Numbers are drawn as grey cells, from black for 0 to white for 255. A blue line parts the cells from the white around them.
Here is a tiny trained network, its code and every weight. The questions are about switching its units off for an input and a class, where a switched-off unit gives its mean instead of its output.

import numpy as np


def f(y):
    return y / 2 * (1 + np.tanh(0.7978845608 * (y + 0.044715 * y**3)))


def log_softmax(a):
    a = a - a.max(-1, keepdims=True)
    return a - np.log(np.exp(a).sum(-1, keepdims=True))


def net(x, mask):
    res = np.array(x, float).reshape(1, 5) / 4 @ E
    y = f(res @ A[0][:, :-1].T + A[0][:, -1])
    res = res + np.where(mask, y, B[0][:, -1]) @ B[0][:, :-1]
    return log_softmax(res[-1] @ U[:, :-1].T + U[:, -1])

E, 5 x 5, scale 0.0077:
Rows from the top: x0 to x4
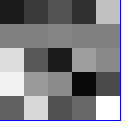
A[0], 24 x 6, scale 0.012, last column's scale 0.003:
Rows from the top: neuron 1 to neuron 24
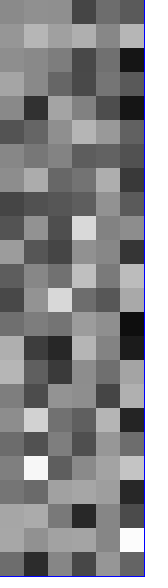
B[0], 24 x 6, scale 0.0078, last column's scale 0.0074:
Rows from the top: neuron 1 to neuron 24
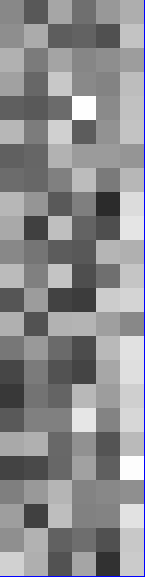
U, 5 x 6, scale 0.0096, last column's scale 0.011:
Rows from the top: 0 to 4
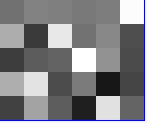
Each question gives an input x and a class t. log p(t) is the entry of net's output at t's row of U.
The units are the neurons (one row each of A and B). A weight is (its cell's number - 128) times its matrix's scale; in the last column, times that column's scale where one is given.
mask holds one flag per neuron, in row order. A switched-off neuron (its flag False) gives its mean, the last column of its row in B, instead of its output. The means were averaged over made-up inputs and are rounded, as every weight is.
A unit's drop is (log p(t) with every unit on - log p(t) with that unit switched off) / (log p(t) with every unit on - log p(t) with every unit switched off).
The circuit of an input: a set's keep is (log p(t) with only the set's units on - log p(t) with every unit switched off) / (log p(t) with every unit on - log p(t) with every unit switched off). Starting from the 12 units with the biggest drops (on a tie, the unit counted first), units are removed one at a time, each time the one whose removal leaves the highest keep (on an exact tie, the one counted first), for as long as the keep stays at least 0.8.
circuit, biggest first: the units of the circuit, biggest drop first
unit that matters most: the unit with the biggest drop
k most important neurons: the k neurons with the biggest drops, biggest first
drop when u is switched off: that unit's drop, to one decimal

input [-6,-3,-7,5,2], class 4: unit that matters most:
neuron 13
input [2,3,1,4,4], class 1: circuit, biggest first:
[neuron 22; neuron 13]
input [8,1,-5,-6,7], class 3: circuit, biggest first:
[neuron 9; neuron 24]
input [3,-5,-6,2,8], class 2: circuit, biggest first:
[neuron 18; neuron 20]
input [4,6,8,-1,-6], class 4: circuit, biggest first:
[neuron 15; neuron 16]
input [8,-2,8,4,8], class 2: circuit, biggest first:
[neuron 18; neuron 8]
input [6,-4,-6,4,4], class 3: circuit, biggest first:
[neuron 24; neuron 9]
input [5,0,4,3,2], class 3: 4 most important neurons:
[neuron 24; neuron 9; neuron 19; neuron 13]
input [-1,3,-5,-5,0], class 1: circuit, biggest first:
[neuron 6; neuron 12]
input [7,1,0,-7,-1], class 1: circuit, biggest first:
[neuron 6; neuron 10]
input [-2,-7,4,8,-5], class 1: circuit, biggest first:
[neuron 4; neuron 22]
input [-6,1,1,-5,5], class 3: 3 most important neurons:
[neuron 2; neuron 23; neuron 22]
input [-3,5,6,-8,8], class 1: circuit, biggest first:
[neuron 10; neuron 12]
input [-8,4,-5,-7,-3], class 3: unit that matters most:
neuron 2
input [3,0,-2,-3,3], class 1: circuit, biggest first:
[neuron 6; neuron 16]
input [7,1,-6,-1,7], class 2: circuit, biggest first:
[neuron 18; neuron 20]
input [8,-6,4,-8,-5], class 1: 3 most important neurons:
[neuron 6; neuron 10; neuron 12]
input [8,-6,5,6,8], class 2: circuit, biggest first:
[neuron 18; neuron 8]
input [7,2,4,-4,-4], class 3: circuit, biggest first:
[neuron 24; neuron 9]
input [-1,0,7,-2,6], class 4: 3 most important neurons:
[neuron 15; neuron 16; neuron 5]
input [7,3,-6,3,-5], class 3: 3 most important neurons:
[neuron 24; neuron 19; neuron 9]
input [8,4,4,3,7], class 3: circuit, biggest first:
[neuron 9; neuron 24]
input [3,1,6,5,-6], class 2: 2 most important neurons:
[neuron 5; neuron 17]
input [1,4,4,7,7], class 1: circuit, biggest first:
[neuron 22]
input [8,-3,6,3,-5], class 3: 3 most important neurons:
[neuron 24; neuron 9; neuron 19]
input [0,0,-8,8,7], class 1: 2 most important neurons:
[neuron 22; neuron 1]
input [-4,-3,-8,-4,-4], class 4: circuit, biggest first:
[neuron 13]
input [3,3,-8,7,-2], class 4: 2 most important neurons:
[neuron 13; neuron 10]
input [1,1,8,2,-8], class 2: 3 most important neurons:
[neuron 5; neuron 17; neuron 13]
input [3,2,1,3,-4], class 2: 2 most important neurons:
[neuron 5; neuron 12]
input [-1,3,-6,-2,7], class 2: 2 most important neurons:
[neuron 18; neuron 20]
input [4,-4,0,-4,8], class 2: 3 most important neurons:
[neuron 18; neuron 20; neuron 8]
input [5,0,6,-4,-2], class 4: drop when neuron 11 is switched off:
0.3
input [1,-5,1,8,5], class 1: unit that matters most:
neuron 22
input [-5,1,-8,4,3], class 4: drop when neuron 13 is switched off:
0.9
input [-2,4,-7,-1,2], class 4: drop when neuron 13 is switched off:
0.4
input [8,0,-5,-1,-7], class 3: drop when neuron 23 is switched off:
-0.1
